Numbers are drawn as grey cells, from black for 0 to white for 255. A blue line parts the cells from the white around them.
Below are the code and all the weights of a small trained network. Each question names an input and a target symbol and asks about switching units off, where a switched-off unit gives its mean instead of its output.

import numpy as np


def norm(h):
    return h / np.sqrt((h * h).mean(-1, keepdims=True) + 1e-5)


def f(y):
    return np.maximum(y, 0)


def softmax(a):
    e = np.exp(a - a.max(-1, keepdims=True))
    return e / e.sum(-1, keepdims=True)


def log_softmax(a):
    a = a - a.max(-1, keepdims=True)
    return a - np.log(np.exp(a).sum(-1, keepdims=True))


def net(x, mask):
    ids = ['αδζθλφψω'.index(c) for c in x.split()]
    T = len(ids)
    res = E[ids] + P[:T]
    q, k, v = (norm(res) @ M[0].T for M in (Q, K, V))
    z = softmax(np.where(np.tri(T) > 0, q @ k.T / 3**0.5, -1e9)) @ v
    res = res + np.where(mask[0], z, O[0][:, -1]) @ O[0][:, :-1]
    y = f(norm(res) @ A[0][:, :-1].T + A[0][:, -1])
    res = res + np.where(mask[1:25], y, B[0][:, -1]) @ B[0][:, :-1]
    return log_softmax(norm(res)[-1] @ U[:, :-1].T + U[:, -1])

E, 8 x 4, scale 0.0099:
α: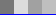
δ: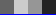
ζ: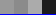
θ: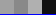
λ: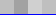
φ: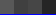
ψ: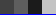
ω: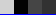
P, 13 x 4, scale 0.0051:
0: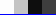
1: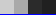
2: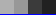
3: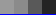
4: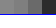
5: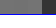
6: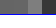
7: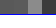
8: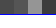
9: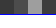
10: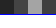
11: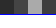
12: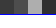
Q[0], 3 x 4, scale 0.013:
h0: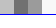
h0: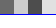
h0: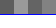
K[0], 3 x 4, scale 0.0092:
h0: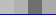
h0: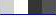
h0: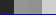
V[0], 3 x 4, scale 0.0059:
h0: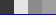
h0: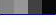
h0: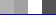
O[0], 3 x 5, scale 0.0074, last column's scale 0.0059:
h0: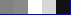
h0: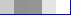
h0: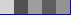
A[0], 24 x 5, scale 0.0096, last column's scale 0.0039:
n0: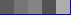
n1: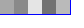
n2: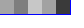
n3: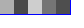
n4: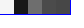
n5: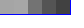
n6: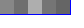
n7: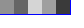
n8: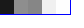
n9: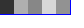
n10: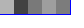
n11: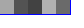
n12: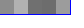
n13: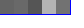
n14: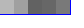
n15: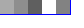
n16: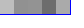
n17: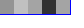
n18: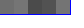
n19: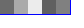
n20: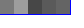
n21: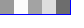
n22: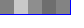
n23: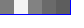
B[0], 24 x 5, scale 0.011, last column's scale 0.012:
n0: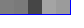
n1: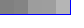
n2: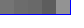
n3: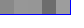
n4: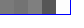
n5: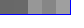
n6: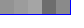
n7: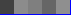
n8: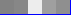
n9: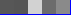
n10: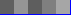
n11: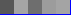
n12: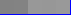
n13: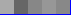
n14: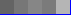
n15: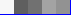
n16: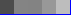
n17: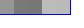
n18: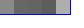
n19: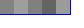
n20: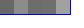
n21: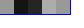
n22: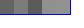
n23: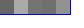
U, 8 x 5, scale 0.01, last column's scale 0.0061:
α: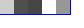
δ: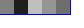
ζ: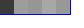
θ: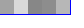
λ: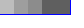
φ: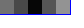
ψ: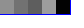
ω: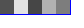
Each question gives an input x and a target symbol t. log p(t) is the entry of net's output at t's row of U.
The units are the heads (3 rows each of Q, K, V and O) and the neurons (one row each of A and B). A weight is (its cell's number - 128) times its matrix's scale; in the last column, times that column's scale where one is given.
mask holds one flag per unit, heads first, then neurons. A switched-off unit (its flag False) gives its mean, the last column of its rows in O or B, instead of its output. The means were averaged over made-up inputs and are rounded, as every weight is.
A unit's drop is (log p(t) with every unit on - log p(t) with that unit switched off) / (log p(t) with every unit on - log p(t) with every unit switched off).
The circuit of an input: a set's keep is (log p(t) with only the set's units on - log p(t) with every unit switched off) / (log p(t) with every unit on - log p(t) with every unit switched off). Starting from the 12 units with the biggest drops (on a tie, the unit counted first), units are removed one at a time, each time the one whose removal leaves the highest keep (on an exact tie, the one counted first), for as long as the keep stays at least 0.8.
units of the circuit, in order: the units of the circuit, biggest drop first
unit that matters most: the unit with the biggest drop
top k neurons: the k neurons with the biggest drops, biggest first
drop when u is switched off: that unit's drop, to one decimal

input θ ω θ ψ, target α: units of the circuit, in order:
(n15; h0)
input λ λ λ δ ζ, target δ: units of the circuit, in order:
(h0; n1)
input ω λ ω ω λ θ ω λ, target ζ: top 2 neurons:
(n16; n7)
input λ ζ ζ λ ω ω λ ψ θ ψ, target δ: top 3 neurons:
(n8; n9; n17)
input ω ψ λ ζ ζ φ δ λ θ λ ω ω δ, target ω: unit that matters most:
n4
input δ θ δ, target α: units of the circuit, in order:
(h0; n17)
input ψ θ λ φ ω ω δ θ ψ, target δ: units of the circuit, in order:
(n8; h0)
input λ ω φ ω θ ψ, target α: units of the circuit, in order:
(n15; n8)
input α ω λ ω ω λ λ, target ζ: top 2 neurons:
(n7; n16)
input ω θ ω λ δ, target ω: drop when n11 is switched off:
0.0
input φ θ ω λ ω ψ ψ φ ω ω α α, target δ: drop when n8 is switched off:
0.3
